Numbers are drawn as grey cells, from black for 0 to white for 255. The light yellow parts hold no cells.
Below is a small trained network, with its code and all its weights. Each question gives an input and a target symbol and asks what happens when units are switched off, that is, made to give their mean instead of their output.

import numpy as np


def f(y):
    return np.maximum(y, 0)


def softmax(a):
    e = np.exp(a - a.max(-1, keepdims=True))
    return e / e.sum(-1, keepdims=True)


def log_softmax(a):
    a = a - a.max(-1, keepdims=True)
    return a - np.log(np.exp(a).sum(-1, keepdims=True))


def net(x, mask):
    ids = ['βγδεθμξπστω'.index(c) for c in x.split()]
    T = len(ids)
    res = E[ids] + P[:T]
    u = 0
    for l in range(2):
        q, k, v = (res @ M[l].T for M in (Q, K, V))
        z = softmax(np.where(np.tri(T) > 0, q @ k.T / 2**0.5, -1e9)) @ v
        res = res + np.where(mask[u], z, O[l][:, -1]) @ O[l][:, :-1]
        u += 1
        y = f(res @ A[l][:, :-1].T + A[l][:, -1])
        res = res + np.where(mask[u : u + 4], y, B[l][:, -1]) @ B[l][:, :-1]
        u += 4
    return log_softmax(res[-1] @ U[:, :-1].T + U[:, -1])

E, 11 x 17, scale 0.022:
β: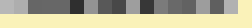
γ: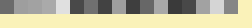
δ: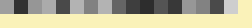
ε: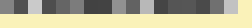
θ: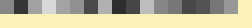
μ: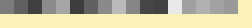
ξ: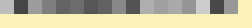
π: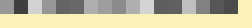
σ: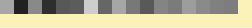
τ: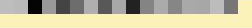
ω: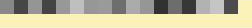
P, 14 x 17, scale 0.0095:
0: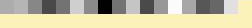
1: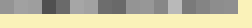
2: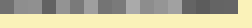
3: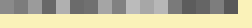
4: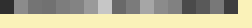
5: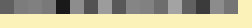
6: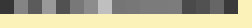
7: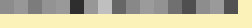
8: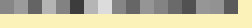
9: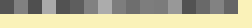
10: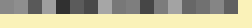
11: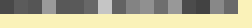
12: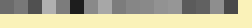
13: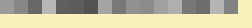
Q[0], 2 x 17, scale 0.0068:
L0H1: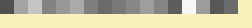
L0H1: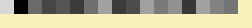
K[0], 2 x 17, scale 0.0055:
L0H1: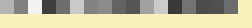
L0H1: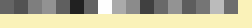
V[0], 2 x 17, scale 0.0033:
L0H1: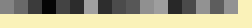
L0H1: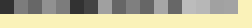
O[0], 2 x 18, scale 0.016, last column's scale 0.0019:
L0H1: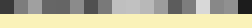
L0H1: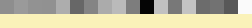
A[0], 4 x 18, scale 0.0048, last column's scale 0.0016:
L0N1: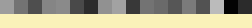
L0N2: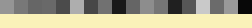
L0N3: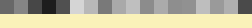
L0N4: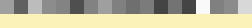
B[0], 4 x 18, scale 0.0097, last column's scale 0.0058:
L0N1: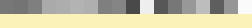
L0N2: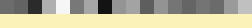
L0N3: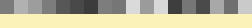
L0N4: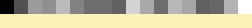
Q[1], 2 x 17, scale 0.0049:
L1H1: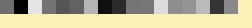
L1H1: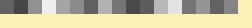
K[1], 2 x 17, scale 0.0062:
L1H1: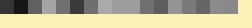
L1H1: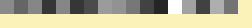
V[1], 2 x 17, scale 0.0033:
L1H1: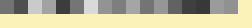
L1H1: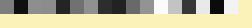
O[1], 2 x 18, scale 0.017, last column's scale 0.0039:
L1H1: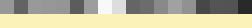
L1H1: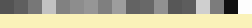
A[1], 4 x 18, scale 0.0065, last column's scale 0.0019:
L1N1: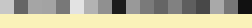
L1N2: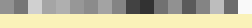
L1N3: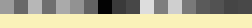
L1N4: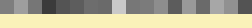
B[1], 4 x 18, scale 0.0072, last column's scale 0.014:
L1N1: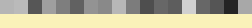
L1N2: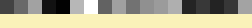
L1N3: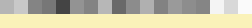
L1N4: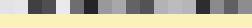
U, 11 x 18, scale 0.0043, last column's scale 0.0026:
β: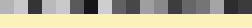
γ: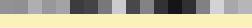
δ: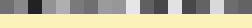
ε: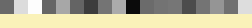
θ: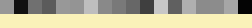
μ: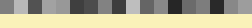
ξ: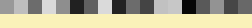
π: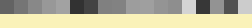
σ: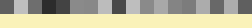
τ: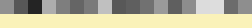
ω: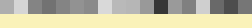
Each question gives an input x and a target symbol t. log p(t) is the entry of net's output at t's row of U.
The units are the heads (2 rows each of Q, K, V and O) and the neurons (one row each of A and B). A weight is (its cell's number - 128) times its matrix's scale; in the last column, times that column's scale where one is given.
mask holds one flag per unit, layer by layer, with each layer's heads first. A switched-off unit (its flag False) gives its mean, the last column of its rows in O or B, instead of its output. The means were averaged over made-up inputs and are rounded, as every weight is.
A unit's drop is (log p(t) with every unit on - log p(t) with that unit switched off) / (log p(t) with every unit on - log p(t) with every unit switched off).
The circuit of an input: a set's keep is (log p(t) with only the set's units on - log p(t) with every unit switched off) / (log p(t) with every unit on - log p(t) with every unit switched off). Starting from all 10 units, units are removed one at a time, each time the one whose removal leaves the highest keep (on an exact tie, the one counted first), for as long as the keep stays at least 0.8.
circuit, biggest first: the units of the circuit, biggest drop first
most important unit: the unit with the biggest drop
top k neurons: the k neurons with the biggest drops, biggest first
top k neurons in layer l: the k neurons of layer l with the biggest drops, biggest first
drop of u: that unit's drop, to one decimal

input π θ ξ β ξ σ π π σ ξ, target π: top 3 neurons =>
L0N3, L0N4, L0N1
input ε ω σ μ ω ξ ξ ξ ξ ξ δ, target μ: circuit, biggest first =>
L1H1, L1N1, L1N3
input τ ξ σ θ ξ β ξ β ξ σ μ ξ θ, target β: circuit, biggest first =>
L1N1, L0N1, L0H1, L0N4
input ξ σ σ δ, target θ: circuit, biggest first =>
L1H1, L1N2, L1N3
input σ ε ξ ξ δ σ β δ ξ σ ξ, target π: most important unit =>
L0H1
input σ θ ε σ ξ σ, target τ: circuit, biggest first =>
L1H1, L0H1
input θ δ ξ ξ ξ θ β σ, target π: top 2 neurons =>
L0N3, L0N4
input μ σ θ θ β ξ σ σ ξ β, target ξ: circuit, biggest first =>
L0H1, L1H1
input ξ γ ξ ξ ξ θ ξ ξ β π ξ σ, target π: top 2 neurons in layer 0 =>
L0N3, L0N1
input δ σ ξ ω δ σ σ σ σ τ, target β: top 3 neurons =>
L1N4, L0N3, L0N4
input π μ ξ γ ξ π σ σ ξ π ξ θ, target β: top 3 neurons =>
L1N1, L0N1, L0N4
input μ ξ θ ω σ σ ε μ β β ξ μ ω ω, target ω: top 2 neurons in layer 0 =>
L0N1, L0N2
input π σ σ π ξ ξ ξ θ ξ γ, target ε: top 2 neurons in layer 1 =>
L1N2, L1N3
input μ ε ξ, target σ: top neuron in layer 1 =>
L1N3
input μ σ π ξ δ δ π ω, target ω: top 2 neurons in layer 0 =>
L0N2, L0N1
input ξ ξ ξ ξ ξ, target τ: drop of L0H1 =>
0.3
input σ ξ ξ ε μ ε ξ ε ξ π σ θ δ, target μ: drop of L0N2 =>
-0.1
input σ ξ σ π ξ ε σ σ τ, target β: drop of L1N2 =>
0.1
